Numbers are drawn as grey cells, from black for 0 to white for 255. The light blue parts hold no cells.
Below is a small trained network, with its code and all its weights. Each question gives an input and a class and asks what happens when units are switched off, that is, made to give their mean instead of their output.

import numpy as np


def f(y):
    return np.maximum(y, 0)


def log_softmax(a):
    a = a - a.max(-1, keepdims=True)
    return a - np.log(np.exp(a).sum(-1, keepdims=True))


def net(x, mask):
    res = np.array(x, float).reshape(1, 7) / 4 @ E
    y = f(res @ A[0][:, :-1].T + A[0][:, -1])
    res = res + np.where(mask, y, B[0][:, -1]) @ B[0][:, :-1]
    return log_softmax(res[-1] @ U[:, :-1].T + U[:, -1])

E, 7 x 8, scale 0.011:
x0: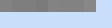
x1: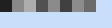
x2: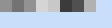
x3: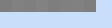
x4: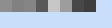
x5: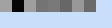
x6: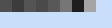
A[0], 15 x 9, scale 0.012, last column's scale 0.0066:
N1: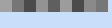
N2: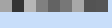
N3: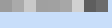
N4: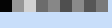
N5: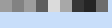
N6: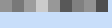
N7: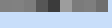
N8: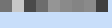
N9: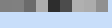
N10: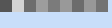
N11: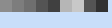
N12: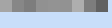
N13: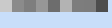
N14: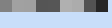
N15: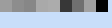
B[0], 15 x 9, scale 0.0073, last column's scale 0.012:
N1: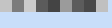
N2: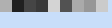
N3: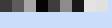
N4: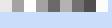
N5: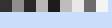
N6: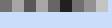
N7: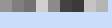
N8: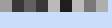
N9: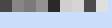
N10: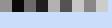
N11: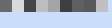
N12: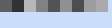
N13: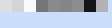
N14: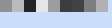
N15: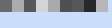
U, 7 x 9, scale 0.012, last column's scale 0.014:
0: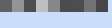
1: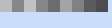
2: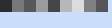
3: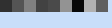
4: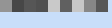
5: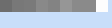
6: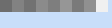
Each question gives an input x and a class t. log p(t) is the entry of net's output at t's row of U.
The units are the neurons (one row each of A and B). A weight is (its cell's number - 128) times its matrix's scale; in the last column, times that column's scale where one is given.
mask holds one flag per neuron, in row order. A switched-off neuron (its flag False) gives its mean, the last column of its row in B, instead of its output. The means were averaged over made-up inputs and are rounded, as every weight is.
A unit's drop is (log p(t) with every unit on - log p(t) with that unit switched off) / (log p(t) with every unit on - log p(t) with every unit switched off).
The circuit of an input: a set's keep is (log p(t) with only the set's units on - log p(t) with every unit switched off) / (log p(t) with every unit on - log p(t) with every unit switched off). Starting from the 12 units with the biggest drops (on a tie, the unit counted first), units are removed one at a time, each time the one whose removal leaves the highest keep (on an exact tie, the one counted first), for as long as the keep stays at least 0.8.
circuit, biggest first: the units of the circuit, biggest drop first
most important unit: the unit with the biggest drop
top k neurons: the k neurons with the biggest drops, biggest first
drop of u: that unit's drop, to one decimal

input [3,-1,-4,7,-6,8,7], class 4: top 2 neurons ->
[N2 N3]
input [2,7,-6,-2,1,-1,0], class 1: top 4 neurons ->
[N4 N6 N15 N5]
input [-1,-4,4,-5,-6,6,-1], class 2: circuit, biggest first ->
[N9]
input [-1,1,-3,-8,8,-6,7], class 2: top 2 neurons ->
[N5 N3]
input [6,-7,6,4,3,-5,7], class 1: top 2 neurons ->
[N1 N3]
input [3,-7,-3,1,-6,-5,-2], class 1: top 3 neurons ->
[N13 N5 N1]
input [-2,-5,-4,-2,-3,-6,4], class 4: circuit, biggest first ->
[N10 N8]
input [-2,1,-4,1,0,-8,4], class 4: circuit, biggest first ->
[N10 N8]
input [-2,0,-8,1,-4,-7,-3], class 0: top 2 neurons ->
[N14 N11]
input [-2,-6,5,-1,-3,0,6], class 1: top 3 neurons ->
[N1 N3 N5]
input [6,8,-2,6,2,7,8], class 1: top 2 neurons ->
[N4 N3]
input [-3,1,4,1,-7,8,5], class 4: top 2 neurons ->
[N2 N5]
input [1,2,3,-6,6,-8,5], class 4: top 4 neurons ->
[N10 N8 N9 N3]
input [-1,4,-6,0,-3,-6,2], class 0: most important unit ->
N14
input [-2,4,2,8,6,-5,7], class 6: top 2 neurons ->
[N3 N9]
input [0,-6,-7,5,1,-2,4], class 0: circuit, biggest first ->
[N11 N7]
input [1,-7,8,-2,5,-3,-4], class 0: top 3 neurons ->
[N15 N6 N4]
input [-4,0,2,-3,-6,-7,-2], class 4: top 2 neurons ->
[N10 N5]
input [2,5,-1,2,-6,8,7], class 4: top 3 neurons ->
[N2 N3 N5]
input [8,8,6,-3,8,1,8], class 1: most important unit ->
N4
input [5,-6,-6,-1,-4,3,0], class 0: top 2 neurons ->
[N11 N4]
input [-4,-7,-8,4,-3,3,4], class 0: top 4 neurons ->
[N11 N7 N4 N14]
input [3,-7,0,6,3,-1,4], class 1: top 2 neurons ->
[N1 N13]
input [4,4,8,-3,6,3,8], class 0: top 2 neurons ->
[N3 N15]
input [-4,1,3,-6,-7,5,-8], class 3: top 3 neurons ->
[N3 N5 N12]
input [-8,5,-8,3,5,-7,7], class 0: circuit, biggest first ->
[N14 N3]
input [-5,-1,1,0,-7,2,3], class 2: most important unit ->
N9
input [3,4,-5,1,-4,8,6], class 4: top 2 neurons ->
[N2 N3]
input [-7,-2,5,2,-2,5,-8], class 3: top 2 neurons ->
[N3 N12]
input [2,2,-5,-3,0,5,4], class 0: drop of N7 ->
0.3
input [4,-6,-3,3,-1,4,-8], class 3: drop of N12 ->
0.2
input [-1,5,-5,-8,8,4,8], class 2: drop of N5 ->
1.0
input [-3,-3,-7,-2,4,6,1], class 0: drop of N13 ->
0.0
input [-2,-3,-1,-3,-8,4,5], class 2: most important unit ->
N9
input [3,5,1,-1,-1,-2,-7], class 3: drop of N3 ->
1.0
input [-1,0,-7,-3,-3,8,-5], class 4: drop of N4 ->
0.1
